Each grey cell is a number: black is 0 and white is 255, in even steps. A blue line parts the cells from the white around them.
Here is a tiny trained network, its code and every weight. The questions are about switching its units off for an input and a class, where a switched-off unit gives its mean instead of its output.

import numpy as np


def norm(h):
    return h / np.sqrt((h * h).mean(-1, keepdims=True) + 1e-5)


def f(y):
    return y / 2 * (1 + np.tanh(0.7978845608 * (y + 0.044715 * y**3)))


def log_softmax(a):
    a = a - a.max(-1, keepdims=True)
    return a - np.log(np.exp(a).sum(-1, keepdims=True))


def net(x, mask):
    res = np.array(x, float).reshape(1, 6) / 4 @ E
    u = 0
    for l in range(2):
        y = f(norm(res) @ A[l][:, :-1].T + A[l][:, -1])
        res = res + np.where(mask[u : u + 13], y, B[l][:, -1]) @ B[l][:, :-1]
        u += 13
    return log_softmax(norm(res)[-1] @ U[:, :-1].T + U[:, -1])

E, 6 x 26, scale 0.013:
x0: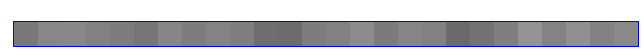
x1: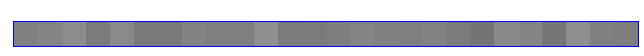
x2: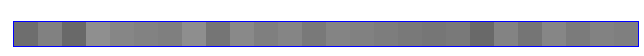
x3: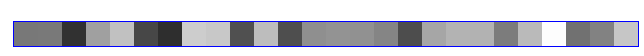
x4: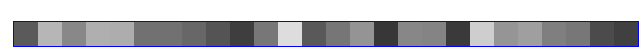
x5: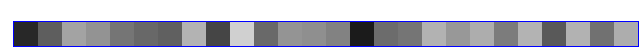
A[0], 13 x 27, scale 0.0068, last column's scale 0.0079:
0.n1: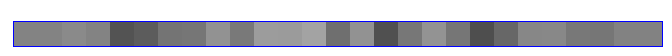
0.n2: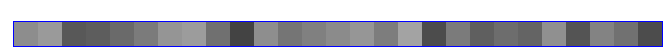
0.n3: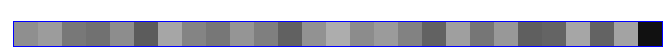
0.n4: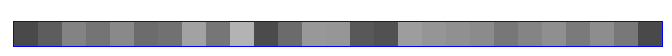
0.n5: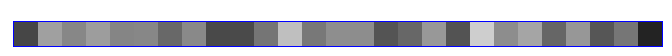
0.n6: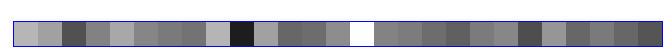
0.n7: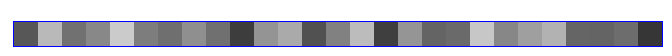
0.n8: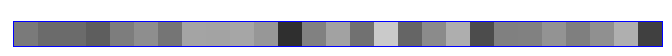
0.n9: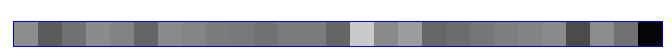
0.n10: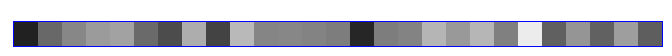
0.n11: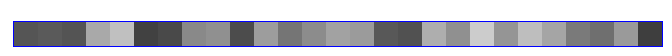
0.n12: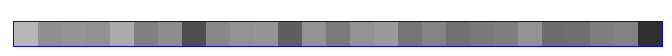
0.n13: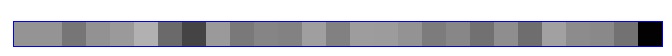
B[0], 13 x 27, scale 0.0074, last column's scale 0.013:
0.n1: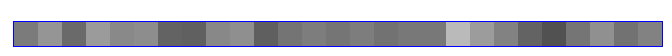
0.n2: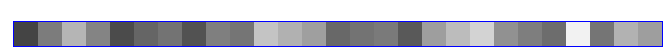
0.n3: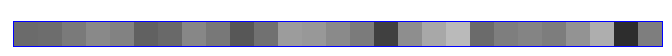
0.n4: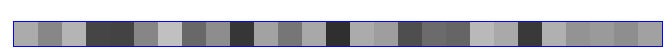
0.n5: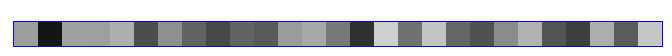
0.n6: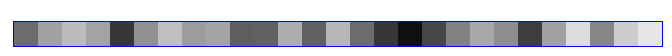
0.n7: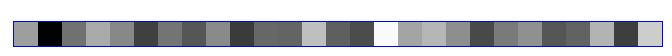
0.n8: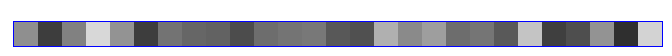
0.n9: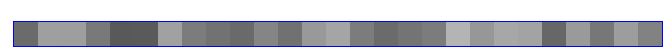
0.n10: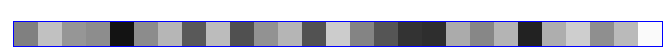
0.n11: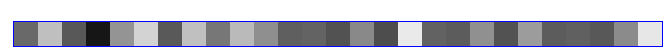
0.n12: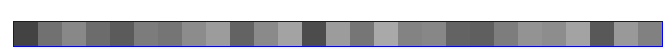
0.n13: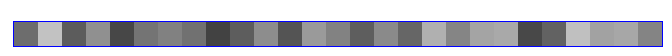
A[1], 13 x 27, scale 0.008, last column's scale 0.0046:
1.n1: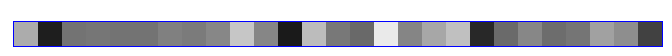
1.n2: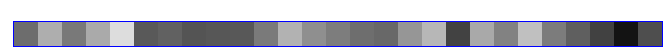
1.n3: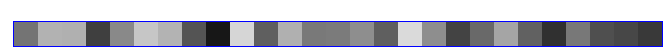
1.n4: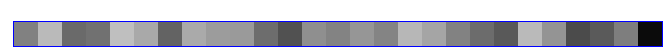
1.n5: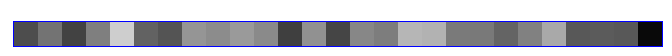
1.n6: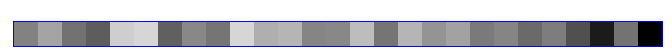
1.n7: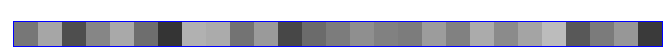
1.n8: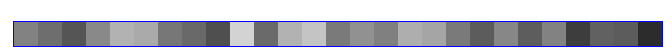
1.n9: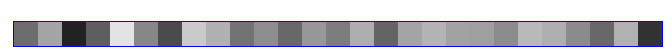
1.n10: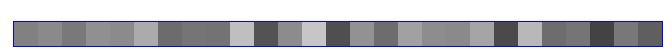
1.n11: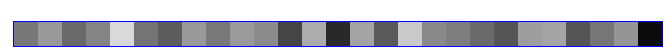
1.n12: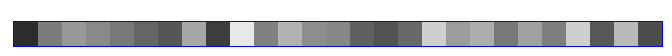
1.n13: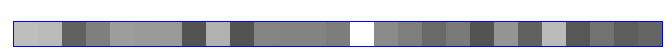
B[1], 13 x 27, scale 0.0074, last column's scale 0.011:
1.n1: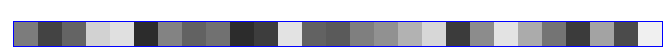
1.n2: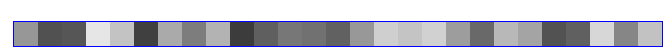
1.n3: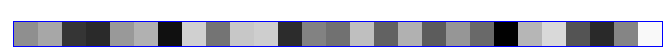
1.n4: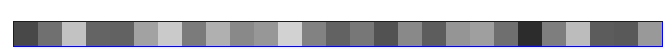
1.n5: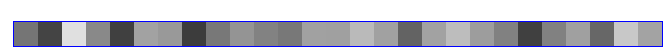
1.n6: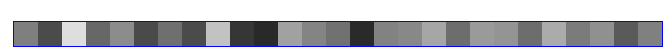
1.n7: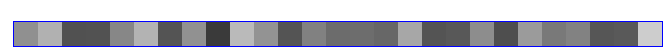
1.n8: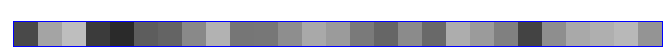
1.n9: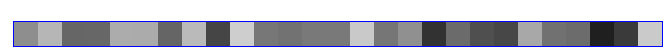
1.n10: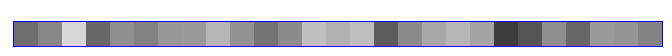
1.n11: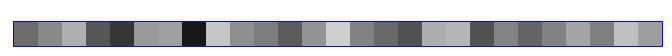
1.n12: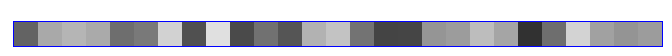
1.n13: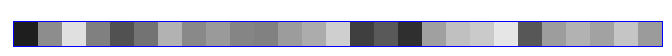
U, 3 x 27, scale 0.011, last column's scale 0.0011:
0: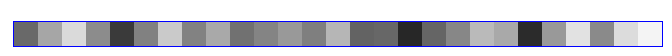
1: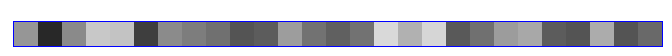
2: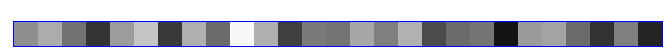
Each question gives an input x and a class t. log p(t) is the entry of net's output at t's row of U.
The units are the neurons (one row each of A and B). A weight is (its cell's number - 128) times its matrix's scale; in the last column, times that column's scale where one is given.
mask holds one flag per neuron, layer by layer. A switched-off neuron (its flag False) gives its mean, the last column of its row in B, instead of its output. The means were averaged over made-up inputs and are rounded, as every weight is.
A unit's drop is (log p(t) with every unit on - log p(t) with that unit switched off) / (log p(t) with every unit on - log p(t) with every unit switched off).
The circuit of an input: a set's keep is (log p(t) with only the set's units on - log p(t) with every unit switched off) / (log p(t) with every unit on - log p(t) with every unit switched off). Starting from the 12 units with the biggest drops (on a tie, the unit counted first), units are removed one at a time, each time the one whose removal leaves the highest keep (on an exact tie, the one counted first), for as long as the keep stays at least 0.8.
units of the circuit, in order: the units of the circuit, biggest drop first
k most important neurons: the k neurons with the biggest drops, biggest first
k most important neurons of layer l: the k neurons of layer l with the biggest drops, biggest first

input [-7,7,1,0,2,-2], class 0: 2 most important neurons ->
0.n6, 1.n1
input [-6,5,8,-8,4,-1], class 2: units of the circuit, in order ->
1.n3
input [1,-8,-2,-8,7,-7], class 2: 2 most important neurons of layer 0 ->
0.n10, 0.n8
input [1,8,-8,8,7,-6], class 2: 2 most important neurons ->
0.n11, 0.n8
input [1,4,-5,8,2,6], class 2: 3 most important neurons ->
0.n11, 0.n6, 1.n9
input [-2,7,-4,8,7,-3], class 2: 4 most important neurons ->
0.n11, 1.n9, 0.n8, 1.n7
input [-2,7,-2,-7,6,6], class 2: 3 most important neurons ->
1.n3, 0.n6, 0.n8
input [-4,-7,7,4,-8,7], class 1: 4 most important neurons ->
0.n8, 0.n6, 1.n1, 0.n2
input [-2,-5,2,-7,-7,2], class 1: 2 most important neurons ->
1.n1, 0.n11
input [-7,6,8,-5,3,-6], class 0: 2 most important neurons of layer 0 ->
0.n11, 0.n6
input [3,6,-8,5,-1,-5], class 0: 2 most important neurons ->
0.n6, 1.n3
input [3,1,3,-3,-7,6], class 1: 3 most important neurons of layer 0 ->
0.n6, 0.n8, 0.n2
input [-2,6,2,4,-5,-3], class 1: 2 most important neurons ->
0.n8, 0.n10
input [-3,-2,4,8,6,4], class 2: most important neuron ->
0.n11
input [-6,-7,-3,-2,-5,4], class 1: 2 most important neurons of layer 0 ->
0.n6, 0.n8
